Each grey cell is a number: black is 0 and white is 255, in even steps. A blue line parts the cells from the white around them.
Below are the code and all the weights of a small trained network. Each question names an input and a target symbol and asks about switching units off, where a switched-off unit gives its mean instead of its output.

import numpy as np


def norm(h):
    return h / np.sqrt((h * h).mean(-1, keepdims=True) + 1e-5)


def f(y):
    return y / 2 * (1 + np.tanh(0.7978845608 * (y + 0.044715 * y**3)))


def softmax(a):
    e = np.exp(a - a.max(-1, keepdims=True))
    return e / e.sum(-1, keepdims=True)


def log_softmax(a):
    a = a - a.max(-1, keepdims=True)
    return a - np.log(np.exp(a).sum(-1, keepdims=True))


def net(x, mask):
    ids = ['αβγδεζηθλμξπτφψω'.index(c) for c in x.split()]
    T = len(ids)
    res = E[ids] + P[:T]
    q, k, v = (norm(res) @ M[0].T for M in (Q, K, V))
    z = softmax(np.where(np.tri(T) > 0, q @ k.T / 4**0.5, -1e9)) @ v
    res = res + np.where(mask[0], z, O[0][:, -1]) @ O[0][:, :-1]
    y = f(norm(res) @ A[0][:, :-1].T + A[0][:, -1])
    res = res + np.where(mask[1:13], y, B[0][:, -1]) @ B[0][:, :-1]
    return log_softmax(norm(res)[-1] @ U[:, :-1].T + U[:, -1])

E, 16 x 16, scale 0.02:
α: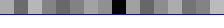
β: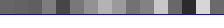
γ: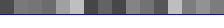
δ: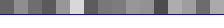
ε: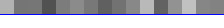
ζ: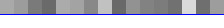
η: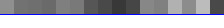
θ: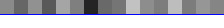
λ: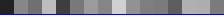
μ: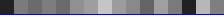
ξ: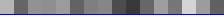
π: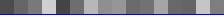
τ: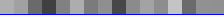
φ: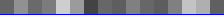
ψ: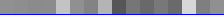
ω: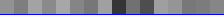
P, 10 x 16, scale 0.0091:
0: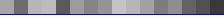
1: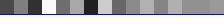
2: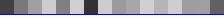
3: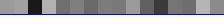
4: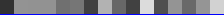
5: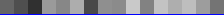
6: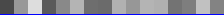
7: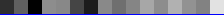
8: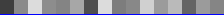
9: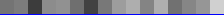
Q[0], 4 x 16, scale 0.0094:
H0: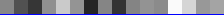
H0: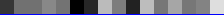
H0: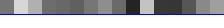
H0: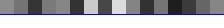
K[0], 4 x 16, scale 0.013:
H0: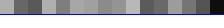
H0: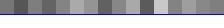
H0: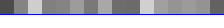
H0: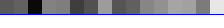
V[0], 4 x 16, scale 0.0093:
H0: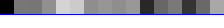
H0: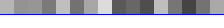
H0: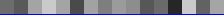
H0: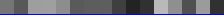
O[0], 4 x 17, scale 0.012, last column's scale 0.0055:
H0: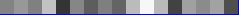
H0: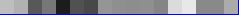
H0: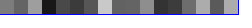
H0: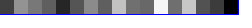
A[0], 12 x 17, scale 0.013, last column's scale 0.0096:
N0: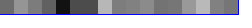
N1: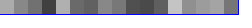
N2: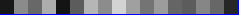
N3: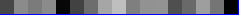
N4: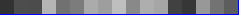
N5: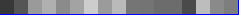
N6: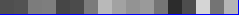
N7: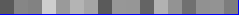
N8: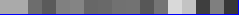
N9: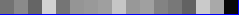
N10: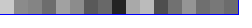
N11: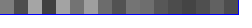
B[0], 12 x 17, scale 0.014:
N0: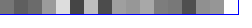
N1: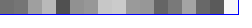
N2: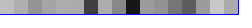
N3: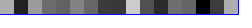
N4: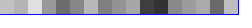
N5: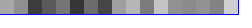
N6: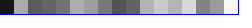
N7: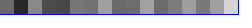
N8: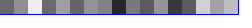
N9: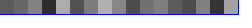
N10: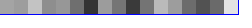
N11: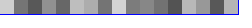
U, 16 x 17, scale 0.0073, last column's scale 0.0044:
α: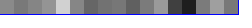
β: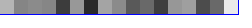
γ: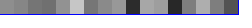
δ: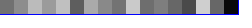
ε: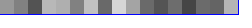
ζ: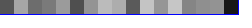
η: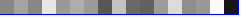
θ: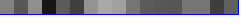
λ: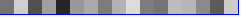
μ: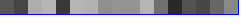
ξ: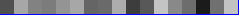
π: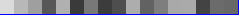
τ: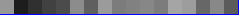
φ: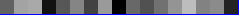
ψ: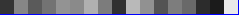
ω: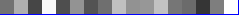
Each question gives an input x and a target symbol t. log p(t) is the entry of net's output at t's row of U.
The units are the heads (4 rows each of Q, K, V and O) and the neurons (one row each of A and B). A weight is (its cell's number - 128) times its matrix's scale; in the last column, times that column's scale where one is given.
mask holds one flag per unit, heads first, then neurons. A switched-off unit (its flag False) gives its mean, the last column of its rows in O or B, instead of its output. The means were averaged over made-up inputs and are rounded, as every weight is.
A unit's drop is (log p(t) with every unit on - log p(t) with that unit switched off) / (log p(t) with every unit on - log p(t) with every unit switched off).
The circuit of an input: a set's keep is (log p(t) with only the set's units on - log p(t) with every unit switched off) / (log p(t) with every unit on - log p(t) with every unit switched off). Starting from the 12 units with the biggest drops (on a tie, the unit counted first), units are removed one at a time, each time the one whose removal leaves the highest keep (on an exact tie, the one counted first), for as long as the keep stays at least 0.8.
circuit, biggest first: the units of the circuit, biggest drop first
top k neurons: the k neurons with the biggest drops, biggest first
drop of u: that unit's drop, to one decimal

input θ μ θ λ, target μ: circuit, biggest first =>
(H0; N3; N9)
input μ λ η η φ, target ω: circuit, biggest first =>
(H0)
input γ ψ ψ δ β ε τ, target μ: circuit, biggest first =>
(H0; N7)
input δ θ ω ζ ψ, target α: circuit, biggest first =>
(H0; N1)
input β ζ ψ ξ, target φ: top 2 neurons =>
(N0; N8)
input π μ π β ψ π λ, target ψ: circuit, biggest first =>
(N3; N6)
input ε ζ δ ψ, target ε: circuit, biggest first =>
(H0; N11)
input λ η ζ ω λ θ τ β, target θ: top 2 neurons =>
(N7; N9)
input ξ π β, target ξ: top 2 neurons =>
(N2; N3)
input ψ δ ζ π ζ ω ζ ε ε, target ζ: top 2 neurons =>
(N0; N6)
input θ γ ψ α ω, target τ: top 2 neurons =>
(N7; N0)
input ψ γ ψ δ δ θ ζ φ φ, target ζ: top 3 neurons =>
(N0; N6; N3)
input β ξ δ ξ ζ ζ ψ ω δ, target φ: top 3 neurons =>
(N8; N0; N1)
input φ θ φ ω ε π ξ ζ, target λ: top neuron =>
(N4)
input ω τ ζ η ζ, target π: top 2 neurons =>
(N3; N0)
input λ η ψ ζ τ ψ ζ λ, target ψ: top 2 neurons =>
(N3; N6)
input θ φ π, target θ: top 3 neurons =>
(N7; N9; N4)
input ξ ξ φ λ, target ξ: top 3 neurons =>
(N2; N3; N6)
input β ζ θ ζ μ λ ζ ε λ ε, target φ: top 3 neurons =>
(N8; N0; N1)
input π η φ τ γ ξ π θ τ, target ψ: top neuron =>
(N3)
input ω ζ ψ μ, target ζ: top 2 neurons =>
(N6; N3)
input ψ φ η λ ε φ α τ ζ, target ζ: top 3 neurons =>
(N0; N6; N3)
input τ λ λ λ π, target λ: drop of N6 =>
0.3
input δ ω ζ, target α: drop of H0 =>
0.8
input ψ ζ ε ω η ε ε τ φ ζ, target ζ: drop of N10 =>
0.1
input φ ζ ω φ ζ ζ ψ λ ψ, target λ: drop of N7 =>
0.0
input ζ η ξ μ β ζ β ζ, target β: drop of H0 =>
0.3
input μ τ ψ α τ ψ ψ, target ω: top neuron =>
(N8)
